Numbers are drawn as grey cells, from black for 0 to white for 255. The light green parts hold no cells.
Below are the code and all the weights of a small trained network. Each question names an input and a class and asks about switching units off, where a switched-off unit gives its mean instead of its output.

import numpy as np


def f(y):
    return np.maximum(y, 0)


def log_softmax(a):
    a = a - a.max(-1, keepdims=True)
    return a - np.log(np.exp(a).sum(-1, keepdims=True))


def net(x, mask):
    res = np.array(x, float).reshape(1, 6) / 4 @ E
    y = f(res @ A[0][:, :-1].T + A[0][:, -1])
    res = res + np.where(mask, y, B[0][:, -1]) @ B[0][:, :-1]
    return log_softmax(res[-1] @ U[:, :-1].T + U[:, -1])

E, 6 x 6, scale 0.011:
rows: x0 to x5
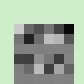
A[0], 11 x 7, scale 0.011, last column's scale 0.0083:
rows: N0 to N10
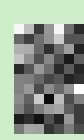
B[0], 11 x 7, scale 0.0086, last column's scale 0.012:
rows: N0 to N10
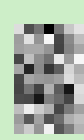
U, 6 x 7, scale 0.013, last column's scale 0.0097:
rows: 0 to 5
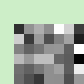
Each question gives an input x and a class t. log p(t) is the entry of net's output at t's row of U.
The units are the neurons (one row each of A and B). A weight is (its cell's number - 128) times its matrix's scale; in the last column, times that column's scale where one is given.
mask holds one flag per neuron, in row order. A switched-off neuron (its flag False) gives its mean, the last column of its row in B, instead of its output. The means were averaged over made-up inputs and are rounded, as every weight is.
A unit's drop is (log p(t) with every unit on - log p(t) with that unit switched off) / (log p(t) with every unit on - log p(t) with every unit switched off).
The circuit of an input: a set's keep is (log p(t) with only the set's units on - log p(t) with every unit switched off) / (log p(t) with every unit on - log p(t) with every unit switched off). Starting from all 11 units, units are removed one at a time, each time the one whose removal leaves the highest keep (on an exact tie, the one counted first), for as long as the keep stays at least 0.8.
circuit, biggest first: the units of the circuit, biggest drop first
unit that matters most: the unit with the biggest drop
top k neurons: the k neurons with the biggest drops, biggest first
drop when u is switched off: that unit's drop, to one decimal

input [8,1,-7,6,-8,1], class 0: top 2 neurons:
(N3 N5)
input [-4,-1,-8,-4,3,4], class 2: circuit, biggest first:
(N3)
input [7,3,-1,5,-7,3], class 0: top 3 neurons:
(N3 N5 N7)
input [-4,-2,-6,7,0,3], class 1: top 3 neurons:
(N3 N4 N9)
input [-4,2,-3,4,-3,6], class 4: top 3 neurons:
(N3 N0 N5)
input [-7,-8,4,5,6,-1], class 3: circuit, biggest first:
(N10 N3)
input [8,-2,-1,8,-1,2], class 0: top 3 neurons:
(N3 N5 N0)
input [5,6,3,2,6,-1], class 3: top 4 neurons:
(N1 N8 N6 N0)
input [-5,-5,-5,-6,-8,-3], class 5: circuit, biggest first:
(N6 N3)
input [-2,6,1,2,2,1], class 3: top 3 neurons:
(N1 N8 N3)
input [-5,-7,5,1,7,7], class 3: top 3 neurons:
(N10 N3 N2)
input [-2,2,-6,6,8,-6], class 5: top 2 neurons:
(N7 N0)
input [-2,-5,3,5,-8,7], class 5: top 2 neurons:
(N6 N0)
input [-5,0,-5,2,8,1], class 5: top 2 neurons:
(N7 N3)
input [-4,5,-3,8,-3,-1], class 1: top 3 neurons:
(N9 N4 N3)
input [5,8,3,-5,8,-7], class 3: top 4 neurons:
(N1 N8 N6 N4)
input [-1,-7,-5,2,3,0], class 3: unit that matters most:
N10
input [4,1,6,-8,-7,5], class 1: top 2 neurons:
(N0 N7)
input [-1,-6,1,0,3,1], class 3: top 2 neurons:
(N10 N2)
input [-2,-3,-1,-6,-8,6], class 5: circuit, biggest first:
(N6)
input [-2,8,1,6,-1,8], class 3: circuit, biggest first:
(N1 N8)
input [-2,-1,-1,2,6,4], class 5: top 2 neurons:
(N7 N3)
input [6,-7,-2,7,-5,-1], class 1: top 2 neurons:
(N4 N9)
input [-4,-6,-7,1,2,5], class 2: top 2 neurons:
(N3 N1)
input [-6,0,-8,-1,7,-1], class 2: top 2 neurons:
(N3 N7)
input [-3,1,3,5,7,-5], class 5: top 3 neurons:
(N7 N0 N3)
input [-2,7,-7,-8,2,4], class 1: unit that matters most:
N0
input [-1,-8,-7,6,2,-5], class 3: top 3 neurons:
(N10 N0 N2)
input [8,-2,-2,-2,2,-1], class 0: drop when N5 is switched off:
0.2
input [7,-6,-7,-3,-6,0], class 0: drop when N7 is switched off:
0.1
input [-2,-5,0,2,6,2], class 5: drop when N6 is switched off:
-0.1
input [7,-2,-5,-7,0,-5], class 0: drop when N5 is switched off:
0.3
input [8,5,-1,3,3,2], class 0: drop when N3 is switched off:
0.4
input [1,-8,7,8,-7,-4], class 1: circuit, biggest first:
(N9)
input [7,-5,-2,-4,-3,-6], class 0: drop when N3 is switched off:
0.8
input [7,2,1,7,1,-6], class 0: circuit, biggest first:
(N3 N5)
